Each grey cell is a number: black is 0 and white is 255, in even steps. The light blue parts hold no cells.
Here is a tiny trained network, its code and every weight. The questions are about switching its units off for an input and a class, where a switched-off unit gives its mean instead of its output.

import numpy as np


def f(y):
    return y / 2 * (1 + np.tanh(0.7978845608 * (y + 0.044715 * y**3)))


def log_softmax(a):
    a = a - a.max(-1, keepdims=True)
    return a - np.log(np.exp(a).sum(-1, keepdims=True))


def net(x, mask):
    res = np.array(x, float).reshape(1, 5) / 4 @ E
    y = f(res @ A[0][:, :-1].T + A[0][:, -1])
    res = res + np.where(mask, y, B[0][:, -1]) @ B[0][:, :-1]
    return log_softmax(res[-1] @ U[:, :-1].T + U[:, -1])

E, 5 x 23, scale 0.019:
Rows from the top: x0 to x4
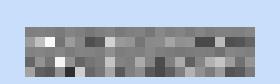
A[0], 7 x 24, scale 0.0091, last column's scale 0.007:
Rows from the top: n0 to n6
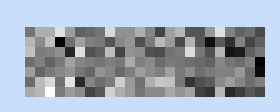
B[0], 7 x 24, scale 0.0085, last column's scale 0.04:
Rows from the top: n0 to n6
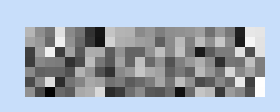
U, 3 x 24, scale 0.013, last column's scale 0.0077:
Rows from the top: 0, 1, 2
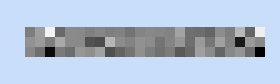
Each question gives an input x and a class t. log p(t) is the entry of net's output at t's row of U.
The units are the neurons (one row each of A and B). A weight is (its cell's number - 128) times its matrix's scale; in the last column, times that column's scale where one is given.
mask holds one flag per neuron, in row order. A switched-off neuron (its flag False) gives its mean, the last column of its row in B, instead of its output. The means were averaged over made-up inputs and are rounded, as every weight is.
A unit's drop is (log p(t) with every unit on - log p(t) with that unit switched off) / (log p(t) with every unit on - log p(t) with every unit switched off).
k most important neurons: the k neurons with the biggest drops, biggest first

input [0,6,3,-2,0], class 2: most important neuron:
n6
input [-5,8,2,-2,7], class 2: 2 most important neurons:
n6, n5
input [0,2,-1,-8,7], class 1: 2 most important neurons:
n1, n5
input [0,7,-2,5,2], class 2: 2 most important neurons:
n6, n1
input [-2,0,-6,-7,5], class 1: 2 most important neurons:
n1, n5
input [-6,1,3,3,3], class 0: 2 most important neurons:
n1, n2
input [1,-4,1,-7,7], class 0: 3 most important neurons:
n2, n0, n6
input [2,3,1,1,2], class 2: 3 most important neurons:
n5, n6, n1
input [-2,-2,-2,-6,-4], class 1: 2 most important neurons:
n1, n2
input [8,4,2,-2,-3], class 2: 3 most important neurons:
n6, n2, n0
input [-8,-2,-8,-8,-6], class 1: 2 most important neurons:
n1, n2
